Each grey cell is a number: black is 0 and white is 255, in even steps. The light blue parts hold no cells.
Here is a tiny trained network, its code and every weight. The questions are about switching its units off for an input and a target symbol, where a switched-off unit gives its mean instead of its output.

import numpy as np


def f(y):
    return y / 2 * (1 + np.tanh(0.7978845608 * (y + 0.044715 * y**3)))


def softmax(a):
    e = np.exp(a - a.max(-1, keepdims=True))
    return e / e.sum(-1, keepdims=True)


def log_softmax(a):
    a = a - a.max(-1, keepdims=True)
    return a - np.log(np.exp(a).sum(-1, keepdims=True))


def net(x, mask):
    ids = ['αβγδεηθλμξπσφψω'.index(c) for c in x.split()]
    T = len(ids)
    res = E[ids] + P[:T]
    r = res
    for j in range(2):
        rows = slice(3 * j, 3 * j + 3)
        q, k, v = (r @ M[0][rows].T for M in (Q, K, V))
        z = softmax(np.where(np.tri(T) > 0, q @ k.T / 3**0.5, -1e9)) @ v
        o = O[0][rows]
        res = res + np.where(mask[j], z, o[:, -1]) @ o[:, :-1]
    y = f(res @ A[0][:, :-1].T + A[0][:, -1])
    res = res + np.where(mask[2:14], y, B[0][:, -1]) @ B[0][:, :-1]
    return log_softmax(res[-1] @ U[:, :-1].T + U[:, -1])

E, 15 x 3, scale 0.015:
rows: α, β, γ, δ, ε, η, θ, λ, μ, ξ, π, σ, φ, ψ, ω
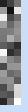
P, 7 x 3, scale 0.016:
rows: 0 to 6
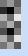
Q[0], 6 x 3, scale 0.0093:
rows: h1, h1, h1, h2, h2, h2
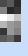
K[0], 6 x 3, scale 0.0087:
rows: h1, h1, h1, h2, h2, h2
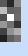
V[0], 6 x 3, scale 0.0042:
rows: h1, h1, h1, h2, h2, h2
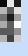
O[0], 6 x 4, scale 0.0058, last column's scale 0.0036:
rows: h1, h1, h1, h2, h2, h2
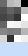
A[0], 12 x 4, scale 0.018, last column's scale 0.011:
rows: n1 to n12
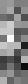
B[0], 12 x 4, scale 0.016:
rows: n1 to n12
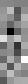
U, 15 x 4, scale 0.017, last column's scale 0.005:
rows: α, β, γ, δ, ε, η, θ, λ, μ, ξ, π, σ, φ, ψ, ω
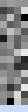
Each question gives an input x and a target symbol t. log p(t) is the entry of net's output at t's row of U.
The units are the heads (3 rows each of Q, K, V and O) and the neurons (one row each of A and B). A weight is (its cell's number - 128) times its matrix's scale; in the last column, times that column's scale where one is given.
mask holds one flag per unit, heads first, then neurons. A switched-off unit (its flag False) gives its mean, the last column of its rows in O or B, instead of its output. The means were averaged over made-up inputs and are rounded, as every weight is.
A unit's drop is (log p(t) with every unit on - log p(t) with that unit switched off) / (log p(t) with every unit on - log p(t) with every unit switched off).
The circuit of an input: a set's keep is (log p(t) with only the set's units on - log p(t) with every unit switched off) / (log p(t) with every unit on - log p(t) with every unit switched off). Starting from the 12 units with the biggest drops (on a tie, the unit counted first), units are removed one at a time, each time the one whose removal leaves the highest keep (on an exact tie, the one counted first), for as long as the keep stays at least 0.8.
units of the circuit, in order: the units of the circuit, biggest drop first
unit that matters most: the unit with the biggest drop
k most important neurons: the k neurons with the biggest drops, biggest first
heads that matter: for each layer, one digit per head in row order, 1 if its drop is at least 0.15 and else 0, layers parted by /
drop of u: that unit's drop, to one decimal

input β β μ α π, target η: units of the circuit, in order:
[n9; h1]
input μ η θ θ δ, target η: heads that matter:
00
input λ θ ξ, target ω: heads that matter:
00
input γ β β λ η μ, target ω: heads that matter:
01
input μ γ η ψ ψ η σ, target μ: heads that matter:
00
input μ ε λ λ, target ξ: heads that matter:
01
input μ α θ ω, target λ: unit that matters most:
n7
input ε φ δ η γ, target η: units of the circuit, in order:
[n9; h1; n12]
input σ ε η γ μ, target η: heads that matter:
00
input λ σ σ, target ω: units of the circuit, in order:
[n9; n2]
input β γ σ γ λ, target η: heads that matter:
00
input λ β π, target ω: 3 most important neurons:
[n9; n2; n7]
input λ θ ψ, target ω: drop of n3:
-0.1
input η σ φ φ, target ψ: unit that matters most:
n6
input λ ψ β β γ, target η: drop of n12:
0.2
